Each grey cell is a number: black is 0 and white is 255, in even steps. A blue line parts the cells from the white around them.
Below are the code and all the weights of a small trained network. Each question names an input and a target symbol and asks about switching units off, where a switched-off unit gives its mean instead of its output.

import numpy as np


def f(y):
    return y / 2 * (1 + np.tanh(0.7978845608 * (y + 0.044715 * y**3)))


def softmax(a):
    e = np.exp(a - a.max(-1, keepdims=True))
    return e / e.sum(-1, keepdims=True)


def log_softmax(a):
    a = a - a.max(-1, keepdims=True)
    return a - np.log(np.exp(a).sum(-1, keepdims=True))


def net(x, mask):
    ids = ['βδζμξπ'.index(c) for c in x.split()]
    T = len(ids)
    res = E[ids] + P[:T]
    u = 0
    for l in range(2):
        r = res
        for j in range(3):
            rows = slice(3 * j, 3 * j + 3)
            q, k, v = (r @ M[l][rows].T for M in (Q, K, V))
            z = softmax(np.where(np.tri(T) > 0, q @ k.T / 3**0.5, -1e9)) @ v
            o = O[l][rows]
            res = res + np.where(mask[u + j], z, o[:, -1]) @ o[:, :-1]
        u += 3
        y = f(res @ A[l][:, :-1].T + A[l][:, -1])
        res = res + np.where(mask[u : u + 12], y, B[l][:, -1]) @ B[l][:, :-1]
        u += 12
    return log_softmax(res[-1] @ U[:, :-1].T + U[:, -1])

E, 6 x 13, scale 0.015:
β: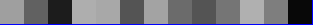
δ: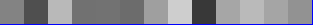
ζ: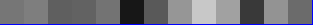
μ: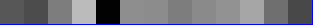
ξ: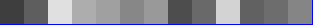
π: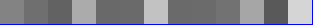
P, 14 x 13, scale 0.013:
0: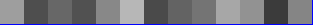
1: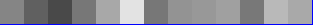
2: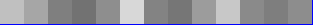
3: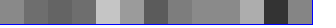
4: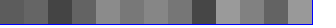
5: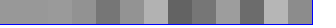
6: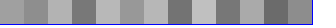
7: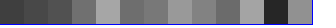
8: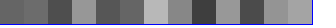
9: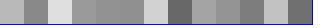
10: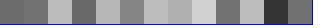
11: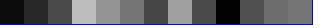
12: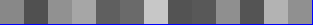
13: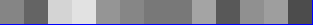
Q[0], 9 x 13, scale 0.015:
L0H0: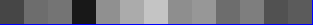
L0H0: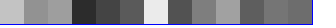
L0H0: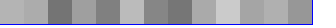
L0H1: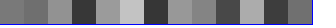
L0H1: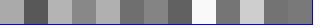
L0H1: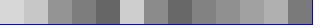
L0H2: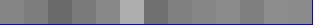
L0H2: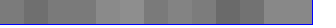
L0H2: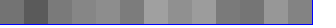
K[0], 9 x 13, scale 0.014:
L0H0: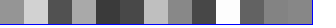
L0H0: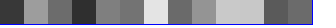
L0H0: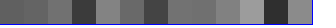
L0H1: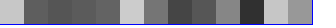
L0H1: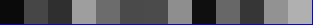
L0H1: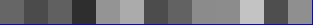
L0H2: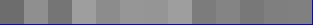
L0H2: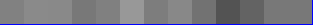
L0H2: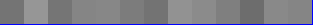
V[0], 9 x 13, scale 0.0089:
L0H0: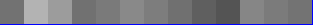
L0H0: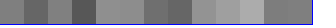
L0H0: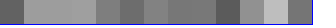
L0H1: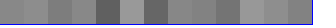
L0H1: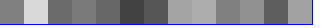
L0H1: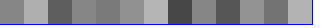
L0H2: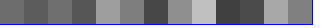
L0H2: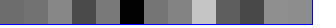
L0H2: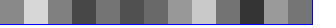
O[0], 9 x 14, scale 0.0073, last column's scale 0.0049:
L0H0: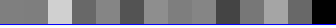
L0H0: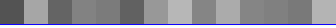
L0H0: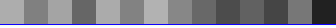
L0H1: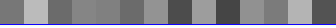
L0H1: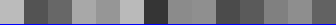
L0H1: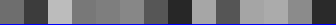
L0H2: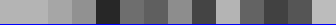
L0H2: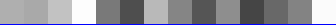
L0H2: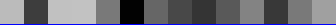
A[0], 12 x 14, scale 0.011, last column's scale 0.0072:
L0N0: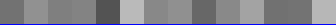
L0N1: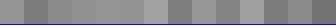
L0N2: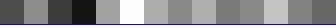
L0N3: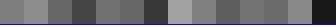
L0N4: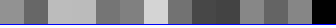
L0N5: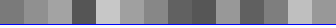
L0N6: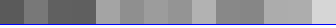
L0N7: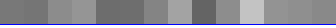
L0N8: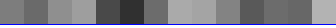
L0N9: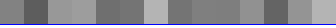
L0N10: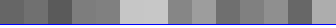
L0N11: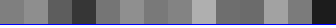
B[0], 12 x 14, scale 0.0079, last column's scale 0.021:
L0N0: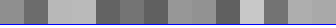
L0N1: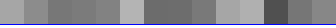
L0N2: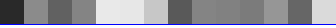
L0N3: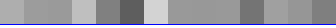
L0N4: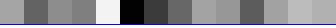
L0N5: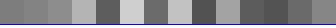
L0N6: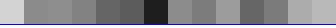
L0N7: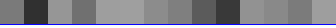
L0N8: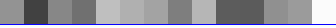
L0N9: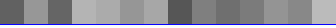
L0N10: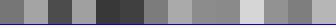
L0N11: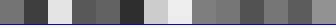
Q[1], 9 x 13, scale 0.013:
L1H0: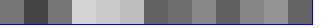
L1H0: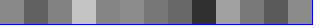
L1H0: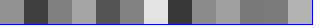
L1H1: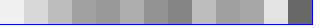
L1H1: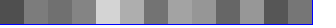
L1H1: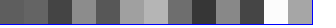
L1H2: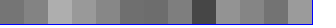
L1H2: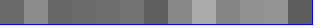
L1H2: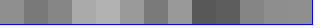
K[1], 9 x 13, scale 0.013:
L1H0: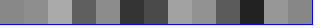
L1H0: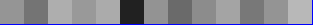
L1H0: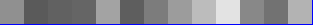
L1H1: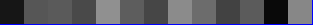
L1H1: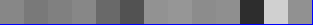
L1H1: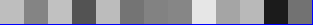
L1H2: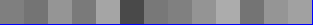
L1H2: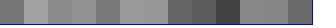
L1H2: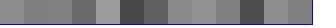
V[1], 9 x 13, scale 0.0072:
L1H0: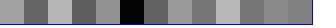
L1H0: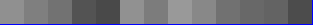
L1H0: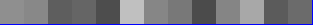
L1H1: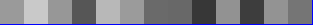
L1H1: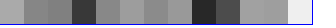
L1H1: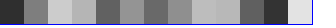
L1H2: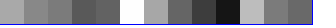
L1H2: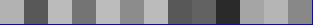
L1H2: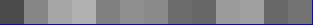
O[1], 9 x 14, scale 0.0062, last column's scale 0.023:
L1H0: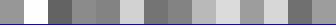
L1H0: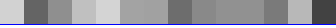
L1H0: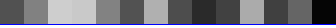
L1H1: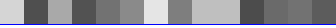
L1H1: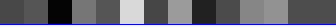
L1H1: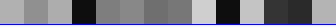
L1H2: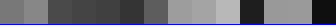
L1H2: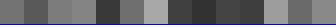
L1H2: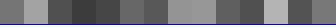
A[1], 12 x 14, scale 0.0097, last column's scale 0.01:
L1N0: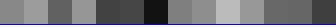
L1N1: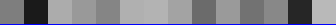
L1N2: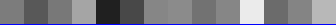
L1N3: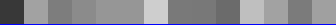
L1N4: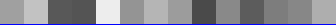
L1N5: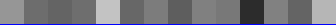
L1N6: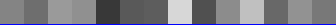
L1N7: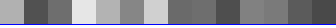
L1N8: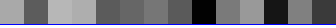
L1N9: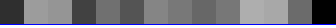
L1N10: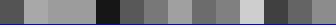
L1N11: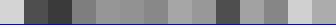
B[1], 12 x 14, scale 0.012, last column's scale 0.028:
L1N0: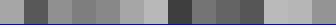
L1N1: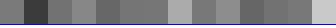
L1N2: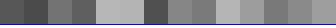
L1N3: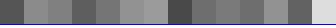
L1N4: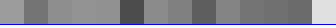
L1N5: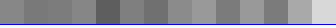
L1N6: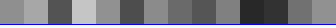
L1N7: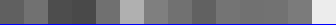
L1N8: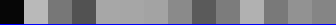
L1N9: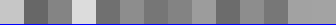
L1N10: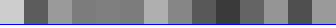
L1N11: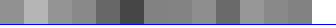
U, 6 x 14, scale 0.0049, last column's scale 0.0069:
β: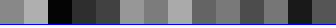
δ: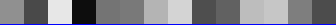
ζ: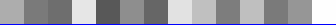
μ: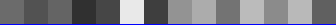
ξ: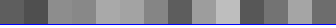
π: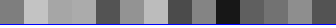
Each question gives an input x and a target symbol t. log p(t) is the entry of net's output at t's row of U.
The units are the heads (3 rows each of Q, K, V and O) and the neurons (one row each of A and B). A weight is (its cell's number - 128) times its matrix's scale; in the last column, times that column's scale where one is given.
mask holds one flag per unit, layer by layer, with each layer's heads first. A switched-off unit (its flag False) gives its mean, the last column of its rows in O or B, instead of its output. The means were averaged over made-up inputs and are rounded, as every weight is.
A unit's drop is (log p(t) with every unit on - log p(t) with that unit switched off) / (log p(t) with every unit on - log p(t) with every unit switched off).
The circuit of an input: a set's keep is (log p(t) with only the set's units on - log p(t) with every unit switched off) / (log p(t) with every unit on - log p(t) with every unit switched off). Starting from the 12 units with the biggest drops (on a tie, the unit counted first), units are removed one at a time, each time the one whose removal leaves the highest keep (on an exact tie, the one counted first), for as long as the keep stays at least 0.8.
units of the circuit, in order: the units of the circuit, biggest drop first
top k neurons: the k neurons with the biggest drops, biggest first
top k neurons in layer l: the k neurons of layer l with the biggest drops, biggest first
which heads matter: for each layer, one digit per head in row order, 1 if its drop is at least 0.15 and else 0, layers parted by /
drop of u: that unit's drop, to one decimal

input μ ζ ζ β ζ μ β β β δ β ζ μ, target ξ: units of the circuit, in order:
L1H1, L1N5
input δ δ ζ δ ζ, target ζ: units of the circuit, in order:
L1N7
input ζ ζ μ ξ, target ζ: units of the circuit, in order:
L0N2, L1N3
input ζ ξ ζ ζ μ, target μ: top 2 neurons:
L1N7, L0N6
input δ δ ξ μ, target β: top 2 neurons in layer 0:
L0N6, L0N2
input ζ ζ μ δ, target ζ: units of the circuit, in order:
L0N2, L1N3
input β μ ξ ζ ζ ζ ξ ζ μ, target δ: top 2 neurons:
L0N2, L0N4
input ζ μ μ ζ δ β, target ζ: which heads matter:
011 / 101
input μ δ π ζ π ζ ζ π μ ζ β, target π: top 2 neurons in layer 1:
L1N1, L1N2
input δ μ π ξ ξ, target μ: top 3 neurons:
L0N2, L0N6, L1N9
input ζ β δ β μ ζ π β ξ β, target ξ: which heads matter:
001 / 011
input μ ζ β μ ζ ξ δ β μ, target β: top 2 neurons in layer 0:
L0N2, L0N4
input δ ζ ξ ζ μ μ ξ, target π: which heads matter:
001 / 010
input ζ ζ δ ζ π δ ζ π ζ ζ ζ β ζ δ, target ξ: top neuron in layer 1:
L1N11
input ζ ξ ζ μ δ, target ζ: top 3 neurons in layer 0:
L0N2, L0N8, L0N9
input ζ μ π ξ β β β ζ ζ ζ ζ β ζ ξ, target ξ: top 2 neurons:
L1N11, L0N4
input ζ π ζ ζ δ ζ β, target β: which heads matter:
000 / 010
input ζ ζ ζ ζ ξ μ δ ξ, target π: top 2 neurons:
L0N4, L0N2
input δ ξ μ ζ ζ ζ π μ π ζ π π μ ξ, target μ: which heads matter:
010 / 011
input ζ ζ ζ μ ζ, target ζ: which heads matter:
010 / 000
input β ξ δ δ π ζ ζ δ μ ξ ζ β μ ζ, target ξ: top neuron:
L0N6
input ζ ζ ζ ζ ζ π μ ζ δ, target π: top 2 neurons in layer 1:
L1N1, L1N2
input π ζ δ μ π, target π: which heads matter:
001 / 000
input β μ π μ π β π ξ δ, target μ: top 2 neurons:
L0N2, L1N9
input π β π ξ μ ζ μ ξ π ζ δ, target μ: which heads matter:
011 / 011
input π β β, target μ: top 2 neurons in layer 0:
L0N2, L0N6
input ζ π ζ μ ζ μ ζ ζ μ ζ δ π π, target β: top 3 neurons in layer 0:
L0N9, L0N7, L0N6
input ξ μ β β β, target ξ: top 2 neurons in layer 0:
L0N2, L0N11
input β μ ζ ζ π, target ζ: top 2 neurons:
L0N2, L0N8
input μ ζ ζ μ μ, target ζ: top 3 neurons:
L0N2, L1N7, L0N0
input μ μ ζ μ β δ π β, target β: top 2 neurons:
L0N2, L0N11
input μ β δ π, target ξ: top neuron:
L0N2
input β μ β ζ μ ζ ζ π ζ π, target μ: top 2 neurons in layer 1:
L1N4, L1N11
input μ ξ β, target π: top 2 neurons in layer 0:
L0N10, L0N5
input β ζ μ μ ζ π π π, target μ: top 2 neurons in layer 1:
L1N2, L1N4
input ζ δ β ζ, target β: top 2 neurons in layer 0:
L0N2, L0N9
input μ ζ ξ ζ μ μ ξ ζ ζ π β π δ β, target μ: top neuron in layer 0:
L0N4
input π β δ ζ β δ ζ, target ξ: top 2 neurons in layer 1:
L1N6, L1N11
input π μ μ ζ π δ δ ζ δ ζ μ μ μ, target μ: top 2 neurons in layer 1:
L1N2, L1N4
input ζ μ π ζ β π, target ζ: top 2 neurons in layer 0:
L0N2, L0N8
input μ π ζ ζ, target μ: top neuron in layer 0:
L0N2
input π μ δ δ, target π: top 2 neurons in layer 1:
L1N9, L1N3
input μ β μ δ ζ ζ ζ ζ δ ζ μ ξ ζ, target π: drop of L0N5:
0.1
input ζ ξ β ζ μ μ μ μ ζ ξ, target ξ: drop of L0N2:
0.0
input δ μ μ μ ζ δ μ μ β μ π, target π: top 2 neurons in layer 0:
L0N11, L0N2
